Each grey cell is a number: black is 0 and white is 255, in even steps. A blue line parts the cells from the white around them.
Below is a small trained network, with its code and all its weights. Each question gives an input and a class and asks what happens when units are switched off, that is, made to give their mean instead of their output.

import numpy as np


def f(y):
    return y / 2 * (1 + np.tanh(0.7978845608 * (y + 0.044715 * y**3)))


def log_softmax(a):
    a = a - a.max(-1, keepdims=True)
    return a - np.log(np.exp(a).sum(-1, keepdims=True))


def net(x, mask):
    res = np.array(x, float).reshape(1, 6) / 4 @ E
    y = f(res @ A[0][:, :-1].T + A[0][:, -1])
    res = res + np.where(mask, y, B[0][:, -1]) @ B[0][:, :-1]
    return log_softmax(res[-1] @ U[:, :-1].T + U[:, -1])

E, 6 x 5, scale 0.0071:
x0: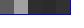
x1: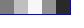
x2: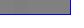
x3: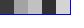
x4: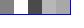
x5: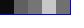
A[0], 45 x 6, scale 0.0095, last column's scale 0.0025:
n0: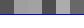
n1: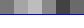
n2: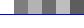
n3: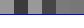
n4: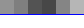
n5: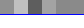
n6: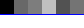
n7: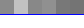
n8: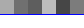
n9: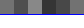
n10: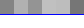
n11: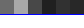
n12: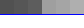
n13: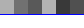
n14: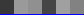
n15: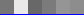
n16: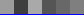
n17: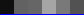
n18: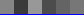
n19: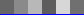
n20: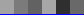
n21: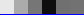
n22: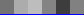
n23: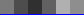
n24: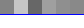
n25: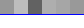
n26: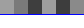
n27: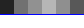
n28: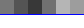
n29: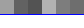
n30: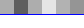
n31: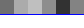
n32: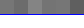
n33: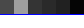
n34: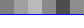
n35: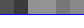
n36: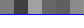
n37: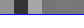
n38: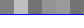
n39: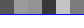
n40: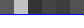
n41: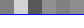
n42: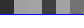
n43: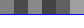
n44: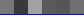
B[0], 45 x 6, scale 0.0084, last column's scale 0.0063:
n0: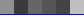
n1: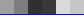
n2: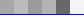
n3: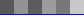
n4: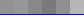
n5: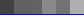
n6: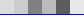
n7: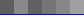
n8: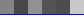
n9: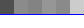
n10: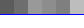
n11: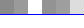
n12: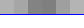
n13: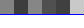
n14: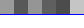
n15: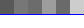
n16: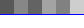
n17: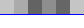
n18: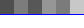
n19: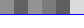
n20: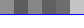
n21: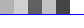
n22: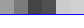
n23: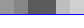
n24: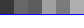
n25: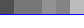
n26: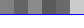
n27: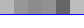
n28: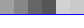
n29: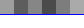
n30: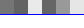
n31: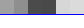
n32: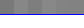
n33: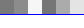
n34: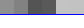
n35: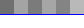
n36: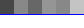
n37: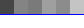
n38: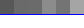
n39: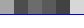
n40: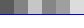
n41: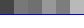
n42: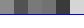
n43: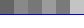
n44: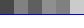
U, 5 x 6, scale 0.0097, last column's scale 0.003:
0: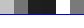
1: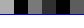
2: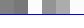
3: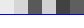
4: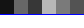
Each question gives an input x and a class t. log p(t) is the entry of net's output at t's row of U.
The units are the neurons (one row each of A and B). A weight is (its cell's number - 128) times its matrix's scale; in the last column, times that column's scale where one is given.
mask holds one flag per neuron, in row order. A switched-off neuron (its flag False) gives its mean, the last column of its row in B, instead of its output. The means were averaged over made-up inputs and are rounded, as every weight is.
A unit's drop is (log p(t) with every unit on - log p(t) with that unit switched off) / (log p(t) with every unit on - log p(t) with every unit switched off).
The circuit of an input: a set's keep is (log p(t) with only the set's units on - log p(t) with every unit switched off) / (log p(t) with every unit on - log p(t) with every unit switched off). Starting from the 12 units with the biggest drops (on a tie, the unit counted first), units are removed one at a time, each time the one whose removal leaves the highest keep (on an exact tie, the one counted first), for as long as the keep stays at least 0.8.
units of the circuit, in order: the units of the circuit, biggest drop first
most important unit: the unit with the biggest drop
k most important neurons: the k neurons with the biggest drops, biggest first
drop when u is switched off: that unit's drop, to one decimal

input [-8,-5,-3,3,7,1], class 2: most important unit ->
n30
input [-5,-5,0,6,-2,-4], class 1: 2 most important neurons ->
n39, n19
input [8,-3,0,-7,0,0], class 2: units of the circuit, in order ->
n33, n11
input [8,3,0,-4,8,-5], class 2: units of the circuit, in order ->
n33, n40
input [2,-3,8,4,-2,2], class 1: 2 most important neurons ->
n31, n1
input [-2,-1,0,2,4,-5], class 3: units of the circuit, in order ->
n2, n21
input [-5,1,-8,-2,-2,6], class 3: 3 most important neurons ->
n6, n33, n17
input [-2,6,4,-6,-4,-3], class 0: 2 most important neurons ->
n31, n1
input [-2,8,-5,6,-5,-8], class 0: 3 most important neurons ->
n1, n22, n31
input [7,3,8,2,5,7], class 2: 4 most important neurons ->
n33, n40, n21, n11
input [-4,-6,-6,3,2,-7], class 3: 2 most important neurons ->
n2, n21
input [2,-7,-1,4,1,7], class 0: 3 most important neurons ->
n28, n23, n21
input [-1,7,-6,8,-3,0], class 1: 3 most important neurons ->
n42, n0, n14
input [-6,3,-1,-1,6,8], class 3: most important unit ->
n6
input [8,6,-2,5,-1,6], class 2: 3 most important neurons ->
n33, n11, n40
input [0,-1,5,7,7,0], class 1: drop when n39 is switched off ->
0.2
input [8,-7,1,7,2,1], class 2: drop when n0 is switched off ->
-0.1
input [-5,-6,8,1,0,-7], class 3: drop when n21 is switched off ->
0.3
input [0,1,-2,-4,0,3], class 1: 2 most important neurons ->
n21, n2
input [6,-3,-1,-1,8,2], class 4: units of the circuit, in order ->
n41
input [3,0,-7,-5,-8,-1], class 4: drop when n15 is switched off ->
0.0
